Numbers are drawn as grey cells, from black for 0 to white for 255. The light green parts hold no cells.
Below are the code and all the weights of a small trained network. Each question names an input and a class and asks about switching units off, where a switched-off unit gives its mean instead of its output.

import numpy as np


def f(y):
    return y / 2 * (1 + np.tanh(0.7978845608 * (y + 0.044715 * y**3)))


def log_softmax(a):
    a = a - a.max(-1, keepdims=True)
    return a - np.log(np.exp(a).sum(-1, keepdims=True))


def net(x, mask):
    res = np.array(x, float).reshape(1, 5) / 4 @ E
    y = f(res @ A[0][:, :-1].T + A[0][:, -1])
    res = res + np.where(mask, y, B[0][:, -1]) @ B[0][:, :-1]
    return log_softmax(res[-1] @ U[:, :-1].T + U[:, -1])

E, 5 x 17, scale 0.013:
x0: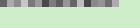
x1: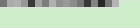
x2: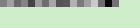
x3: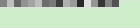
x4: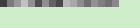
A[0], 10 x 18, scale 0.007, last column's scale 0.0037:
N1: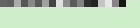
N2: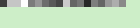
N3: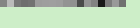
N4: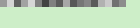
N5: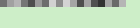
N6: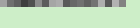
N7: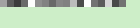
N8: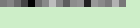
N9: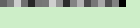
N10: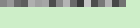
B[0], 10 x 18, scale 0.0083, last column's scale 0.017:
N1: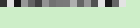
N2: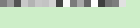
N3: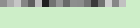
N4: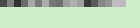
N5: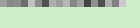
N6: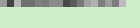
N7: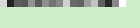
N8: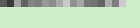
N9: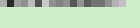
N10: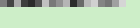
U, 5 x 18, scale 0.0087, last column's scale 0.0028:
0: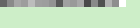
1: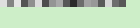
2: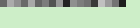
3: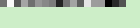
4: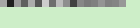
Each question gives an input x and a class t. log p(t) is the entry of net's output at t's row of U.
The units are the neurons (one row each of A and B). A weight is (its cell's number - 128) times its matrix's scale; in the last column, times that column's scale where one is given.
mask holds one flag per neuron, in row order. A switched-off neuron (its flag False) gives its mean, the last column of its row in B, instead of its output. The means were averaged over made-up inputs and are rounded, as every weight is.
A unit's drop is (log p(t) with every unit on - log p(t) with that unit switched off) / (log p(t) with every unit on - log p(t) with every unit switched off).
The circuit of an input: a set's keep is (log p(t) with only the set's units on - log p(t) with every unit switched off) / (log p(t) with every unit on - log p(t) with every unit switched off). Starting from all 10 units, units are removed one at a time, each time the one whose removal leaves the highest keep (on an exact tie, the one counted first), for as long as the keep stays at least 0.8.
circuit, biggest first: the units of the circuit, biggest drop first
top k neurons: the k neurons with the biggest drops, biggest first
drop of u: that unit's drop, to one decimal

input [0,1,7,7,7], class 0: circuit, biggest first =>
[N1]
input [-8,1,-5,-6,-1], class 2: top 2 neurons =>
[N1, N2]
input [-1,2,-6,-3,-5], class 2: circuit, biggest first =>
[N1, N7]
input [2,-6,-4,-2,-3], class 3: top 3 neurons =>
[N1, N9, N8]
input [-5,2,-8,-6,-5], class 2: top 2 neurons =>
[N1, N2]
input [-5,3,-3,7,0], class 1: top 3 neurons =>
[N3, N1, N5]
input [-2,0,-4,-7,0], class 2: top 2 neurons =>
[N1, N7]
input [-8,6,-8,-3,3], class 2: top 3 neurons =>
[N1, N2, N7]
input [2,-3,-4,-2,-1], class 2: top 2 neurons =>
[N2, N7]
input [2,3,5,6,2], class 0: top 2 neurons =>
[N1, N5]
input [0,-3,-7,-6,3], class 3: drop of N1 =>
0.5
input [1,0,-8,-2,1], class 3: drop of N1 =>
0.4
